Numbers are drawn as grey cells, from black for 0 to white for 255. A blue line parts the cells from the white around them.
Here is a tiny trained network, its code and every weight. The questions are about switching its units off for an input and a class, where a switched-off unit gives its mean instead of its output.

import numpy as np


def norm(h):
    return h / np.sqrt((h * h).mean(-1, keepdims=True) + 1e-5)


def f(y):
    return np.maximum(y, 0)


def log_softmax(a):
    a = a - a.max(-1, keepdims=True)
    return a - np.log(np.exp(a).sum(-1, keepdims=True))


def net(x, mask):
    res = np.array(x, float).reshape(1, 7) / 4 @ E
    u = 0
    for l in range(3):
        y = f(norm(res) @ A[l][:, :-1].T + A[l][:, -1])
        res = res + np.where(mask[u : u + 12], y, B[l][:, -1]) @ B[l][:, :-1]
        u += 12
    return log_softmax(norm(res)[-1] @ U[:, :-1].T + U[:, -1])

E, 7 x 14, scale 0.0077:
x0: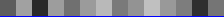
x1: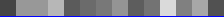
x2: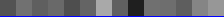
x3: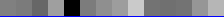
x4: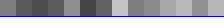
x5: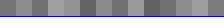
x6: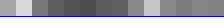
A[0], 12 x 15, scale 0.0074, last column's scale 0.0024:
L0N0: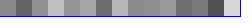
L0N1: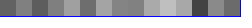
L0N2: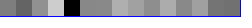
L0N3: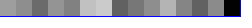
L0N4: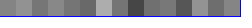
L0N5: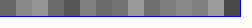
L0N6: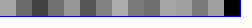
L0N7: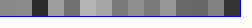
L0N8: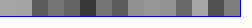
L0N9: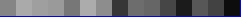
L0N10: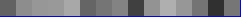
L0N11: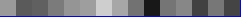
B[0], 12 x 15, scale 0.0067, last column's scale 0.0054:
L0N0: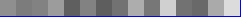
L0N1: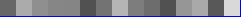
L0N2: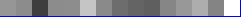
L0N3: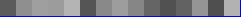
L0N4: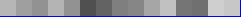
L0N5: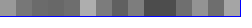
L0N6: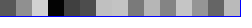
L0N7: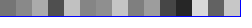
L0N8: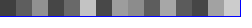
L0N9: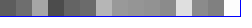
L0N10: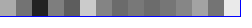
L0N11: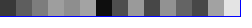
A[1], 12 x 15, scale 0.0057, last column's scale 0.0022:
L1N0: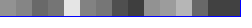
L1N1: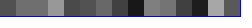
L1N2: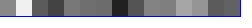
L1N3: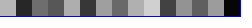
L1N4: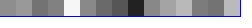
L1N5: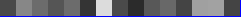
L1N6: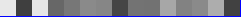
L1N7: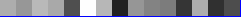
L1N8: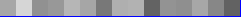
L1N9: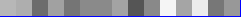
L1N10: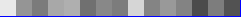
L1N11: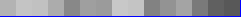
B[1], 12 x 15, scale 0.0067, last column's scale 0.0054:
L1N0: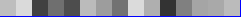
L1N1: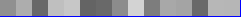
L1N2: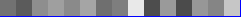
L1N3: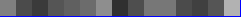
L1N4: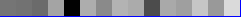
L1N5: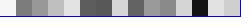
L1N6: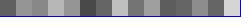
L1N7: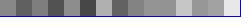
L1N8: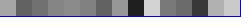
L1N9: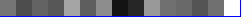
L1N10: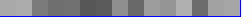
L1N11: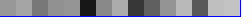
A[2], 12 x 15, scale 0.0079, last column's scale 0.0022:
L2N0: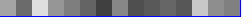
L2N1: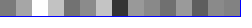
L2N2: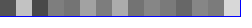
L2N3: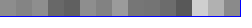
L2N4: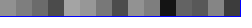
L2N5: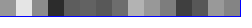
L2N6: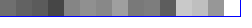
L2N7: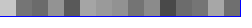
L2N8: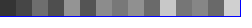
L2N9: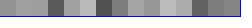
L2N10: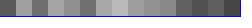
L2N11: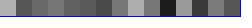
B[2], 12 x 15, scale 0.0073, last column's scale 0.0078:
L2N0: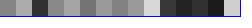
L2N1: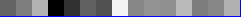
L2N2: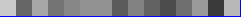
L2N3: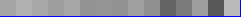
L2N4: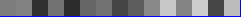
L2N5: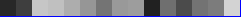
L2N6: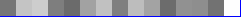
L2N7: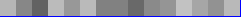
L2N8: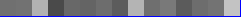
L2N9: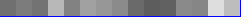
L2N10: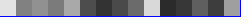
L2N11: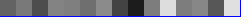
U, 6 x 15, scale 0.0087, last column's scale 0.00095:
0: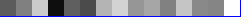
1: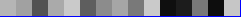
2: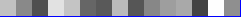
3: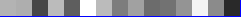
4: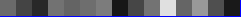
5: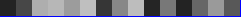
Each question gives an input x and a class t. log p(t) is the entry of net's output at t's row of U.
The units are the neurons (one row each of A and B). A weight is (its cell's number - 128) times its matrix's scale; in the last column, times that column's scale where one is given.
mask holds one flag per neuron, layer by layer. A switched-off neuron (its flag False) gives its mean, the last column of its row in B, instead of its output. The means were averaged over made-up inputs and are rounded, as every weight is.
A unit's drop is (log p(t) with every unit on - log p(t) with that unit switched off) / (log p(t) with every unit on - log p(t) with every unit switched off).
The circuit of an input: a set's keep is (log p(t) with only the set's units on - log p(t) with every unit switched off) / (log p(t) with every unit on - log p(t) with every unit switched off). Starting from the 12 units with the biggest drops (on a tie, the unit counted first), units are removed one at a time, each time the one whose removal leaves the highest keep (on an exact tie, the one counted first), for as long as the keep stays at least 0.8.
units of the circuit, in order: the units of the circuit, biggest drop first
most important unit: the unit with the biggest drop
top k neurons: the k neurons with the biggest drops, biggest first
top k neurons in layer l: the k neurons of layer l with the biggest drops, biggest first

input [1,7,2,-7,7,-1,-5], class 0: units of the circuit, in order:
L0N6
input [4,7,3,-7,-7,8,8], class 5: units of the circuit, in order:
L0N8, L1N2
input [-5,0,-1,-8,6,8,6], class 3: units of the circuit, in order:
L1N0, L1N4
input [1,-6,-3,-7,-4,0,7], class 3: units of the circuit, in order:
L1N4, L2N9
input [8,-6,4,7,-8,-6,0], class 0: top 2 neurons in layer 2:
L2N1, L2N0
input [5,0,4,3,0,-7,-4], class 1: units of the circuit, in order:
L0N7, L2N10
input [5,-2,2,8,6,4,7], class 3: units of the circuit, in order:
L0N2, L2N7, L2N2
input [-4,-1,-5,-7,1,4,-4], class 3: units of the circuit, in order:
L1N0, L1N4
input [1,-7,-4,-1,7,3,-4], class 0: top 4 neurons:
L0N6, L2N6, L1N9, L0N10
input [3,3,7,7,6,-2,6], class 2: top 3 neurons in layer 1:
L1N5, L1N1, L1N4
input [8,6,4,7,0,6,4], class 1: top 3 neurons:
L0N7, L2N10, L0N10
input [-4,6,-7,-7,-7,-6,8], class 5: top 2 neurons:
L2N5, L1N2
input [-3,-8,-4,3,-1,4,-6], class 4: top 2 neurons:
L2N11, L2N4
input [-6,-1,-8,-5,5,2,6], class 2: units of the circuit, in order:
L2N9
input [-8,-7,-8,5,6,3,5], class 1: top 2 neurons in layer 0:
L0N9, L0N0
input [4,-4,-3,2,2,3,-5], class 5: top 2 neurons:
L0N11, L2N0
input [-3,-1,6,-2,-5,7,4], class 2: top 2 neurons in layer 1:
L1N5, L1N1
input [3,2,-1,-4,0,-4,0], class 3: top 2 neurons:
L0N10, L1N0
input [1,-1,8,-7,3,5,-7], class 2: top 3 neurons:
L1N5, L1N1, L0N2
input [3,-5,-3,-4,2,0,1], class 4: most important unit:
L1N3
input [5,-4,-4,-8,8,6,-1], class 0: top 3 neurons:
L0N6, L0N1, L0N2
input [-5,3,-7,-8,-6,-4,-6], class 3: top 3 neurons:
L0N10, L1N4, L1N0
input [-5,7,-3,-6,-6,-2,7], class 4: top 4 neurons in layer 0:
L0N10, L0N11, L0N6, L0N2
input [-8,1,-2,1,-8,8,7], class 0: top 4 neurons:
L2N1, L0N9, L1N7, L0N7
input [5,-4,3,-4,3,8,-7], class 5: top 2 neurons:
L0N11, L2N0
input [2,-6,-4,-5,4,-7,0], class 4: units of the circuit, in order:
L1N3, L2N4
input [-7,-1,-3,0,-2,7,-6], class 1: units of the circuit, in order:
L2N0
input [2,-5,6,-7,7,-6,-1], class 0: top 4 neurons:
L0N6, L0N2, L2N6, L0N1
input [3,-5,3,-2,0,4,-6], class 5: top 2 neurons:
L0N11, L1N9
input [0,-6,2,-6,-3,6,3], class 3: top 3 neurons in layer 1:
L1N0, L1N4, L1N9
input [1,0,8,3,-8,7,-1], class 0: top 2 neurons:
L0N9, L2N1
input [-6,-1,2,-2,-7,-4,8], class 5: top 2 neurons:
L2N5, L0N8
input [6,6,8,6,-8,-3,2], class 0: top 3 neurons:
L2N1, L0N9, L1N7
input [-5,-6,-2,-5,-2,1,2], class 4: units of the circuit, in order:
L2N4
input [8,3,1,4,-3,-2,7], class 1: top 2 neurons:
L2N10, L0N7
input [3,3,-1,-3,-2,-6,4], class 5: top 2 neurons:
L0N2, L1N2
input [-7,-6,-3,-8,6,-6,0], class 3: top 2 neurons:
L1N0, L1N4
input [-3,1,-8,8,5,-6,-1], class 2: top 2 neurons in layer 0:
L0N10, L0N9
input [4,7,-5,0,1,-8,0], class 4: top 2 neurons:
L1N9, L1N5
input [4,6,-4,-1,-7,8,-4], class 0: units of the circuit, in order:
L2N1
